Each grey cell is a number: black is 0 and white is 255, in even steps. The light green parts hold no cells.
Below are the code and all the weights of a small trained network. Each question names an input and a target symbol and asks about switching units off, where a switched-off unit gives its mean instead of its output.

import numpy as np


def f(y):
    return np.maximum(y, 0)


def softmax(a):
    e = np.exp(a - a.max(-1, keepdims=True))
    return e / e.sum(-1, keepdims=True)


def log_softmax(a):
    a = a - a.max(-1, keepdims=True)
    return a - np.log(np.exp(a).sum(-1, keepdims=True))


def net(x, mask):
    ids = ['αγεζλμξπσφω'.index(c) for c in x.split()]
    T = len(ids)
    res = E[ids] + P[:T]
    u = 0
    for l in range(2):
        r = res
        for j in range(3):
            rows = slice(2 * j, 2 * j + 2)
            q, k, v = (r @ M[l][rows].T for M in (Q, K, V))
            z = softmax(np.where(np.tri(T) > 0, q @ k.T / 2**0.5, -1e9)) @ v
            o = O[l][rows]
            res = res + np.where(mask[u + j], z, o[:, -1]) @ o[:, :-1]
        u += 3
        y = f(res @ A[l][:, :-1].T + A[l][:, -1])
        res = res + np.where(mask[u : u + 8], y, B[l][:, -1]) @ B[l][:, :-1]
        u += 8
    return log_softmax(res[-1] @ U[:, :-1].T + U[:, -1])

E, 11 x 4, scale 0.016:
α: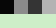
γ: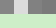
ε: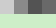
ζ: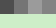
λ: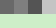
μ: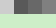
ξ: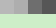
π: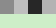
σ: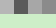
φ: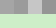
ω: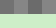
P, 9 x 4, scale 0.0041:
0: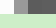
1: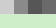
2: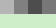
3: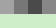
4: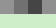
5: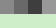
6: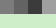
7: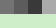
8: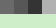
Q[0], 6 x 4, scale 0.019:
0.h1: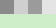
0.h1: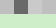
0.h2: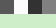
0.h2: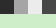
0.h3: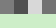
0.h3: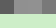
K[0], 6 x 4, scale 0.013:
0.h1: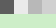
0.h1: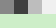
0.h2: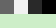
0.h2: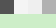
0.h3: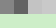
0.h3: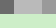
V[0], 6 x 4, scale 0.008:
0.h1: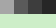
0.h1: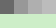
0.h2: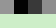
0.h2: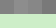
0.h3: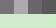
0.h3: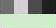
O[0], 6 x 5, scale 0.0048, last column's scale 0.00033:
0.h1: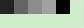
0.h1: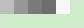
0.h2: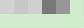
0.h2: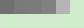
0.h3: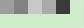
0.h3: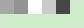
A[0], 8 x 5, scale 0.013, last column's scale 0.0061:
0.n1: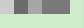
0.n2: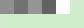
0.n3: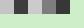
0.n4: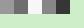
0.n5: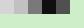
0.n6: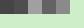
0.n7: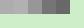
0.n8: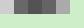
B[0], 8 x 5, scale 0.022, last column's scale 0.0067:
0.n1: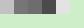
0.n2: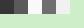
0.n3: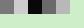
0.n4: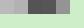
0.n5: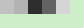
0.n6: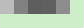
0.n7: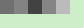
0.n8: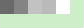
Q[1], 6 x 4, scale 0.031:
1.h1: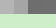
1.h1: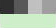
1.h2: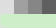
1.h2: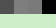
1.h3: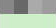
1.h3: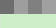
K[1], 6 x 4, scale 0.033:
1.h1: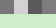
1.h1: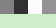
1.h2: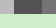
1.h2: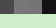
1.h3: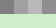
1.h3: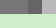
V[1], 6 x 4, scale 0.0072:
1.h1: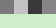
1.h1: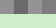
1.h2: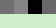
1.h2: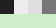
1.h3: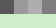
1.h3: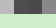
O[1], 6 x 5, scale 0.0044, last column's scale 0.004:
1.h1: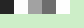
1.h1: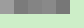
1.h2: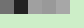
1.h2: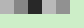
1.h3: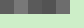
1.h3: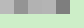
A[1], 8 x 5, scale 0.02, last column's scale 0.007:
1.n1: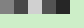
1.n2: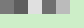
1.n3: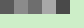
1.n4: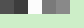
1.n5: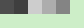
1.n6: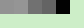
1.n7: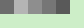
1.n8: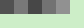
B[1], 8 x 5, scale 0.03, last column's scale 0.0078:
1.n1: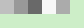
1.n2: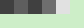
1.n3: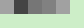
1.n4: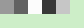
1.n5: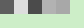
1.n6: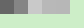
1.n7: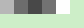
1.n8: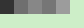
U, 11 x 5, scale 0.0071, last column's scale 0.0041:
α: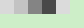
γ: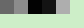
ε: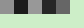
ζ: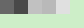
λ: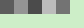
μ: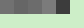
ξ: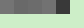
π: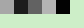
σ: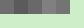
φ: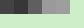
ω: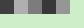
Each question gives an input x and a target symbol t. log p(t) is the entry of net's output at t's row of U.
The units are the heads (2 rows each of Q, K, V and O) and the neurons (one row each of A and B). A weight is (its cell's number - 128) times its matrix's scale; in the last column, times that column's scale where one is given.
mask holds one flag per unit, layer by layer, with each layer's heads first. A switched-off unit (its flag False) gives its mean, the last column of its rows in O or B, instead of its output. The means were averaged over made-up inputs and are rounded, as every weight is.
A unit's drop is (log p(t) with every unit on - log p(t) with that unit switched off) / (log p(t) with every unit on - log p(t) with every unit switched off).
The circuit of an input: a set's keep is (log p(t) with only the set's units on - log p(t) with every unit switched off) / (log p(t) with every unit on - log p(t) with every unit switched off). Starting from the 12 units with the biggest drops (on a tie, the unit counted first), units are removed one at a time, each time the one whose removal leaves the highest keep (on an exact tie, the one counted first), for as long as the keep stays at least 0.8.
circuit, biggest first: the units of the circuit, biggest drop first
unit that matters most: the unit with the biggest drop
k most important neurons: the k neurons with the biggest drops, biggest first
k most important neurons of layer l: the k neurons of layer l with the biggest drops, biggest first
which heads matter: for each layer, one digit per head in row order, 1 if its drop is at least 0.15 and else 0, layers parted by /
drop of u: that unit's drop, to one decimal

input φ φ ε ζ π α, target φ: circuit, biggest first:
(1.n8)
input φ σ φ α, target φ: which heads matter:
000 / 000
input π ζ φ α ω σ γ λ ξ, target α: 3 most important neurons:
(0.n5 1.n2 0.n1)
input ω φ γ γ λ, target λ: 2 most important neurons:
(0.n3 0.n1)
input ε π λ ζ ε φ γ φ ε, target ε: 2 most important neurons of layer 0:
(0.n5 0.n3)
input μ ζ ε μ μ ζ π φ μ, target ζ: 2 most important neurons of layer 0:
(0.n5 0.n2)
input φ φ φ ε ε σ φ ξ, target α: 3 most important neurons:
(0.n8 0.n5 1.n2)
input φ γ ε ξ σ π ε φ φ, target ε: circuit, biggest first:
(0.n5 1.n4)
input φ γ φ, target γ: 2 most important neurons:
(0.n5 1.n4)
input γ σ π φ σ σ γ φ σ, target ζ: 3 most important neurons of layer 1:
(1.n4 1.n1 1.n5)
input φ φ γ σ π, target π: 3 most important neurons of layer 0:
(0.n2 0.n1 0.n5)
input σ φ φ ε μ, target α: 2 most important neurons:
(0.n3 1.n2)
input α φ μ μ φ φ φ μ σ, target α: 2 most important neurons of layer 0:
(0.n3 0.n8)
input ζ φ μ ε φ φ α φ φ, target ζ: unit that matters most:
1.n4
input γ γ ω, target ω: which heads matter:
010 / 010
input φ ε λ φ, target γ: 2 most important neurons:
(0.n8 0.n5)
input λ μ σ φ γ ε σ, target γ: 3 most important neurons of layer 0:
(0.n3 0.n8 0.n5)
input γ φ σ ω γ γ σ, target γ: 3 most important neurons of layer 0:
(0.n3 0.n5 0.n8)
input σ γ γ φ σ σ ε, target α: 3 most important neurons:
(0.n5 1.n2 0.n8)
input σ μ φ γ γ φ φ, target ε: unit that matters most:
0.h2
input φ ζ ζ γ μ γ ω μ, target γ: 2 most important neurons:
(0.n3 0.n8)
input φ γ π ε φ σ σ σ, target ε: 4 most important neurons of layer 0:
(0.n3 0.n5 0.n1 0.n2)
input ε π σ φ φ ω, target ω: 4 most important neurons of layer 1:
(1.n5 1.n4 1.n7 1.n1)
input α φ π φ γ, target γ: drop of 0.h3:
-0.1
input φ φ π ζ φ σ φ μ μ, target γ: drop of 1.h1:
0.1
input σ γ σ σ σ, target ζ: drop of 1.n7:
0.3
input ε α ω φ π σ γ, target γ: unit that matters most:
0.n8
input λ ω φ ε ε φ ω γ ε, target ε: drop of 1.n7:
0.0
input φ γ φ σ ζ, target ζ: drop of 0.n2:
-0.1
